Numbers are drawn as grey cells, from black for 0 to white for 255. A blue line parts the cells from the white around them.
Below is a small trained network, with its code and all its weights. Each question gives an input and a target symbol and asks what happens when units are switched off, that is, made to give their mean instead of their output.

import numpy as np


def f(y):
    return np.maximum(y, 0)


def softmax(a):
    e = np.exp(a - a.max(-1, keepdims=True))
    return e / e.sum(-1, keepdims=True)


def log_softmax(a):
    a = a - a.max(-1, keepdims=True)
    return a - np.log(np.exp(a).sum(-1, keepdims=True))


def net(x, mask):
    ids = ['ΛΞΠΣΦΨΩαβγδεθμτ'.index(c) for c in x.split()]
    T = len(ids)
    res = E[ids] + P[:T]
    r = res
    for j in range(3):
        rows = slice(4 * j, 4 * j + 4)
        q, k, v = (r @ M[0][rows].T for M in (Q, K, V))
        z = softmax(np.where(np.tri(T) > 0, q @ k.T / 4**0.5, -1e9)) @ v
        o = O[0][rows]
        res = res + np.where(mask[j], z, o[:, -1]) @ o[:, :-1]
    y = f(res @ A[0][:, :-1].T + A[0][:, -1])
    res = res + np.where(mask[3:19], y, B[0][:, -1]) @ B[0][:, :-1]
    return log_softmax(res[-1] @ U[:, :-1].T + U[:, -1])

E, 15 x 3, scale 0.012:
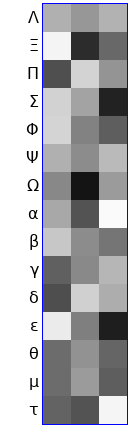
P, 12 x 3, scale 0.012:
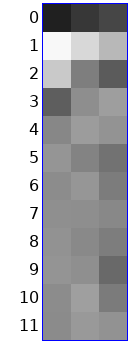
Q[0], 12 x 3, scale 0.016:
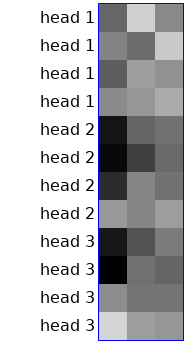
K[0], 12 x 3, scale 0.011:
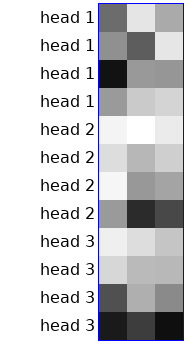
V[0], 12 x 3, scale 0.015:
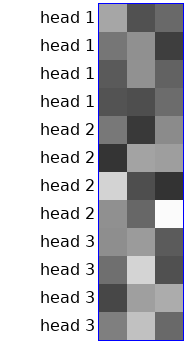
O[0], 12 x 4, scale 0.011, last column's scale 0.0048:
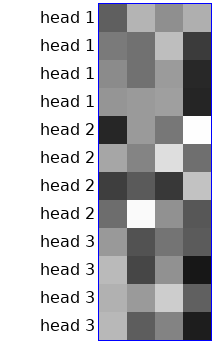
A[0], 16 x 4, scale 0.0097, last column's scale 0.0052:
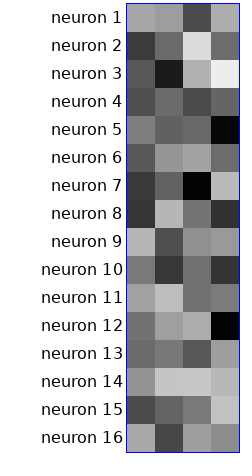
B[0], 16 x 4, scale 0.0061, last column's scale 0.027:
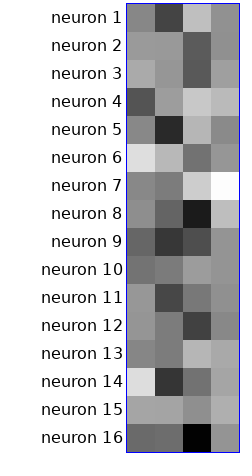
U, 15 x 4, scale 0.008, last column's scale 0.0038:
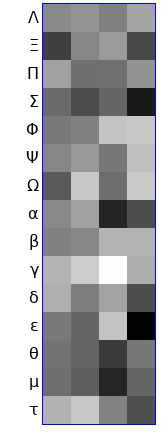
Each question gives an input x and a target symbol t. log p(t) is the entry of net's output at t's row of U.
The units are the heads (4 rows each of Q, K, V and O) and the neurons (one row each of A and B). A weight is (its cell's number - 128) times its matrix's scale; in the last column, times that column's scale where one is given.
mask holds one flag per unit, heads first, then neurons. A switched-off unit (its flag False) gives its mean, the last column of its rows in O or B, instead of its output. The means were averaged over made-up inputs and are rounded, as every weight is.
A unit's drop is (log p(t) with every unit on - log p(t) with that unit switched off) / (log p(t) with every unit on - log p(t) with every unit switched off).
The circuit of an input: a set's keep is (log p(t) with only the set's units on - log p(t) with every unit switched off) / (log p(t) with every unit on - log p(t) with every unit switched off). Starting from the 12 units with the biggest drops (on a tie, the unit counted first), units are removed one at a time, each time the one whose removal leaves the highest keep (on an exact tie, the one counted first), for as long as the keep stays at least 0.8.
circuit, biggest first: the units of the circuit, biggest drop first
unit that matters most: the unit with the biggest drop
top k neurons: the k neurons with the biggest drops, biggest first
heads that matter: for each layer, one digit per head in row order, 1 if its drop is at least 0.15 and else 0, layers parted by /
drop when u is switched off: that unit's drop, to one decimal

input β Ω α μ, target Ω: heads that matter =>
011
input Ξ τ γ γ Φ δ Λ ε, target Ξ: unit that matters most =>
head 2
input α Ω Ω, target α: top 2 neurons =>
neuron 8; neuron 7
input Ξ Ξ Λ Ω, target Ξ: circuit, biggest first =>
head 2; neuron 7; neuron 4; head 3
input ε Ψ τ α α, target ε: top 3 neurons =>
neuron 7; neuron 4; neuron 5
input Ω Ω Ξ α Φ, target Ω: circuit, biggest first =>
head 3; head 2
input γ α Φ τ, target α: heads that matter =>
010
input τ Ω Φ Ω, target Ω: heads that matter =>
010
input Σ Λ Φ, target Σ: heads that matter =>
011
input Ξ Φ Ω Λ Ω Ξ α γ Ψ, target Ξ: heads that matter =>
011
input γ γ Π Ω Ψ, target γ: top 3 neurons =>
neuron 8; neuron 16; neuron 9
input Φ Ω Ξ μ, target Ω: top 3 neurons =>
neuron 8; neuron 14; neuron 4
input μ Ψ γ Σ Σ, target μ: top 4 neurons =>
neuron 7; neuron 16; neuron 9; neuron 4
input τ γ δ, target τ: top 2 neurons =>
neuron 6; neuron 14
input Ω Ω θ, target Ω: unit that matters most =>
head 3
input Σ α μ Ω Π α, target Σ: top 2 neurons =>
neuron 16; neuron 9
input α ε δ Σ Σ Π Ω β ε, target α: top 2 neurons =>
neuron 8; neuron 7
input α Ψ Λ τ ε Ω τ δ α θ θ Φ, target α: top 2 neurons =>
neuron 8; neuron 7
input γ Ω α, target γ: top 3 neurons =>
neuron 8; neuron 16; neuron 9
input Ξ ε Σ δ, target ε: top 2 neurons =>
neuron 7; neuron 4
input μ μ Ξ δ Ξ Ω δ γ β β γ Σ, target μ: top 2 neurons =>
neuron 7; neuron 16
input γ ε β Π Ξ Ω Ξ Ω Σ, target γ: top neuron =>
neuron 8
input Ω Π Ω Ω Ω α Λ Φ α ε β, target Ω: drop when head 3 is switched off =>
0.4
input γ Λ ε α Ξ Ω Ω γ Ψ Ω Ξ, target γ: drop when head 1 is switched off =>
0.2
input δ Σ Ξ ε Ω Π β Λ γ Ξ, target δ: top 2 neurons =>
neuron 14; neuron 8
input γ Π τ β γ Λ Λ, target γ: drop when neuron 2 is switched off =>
0.0
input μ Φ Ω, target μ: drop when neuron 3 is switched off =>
0.1
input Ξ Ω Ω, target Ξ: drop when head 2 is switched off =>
0.5
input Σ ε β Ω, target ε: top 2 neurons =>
neuron 7; neuron 4
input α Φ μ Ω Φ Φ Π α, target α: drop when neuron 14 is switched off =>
0.1
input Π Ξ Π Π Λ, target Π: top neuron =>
neuron 16
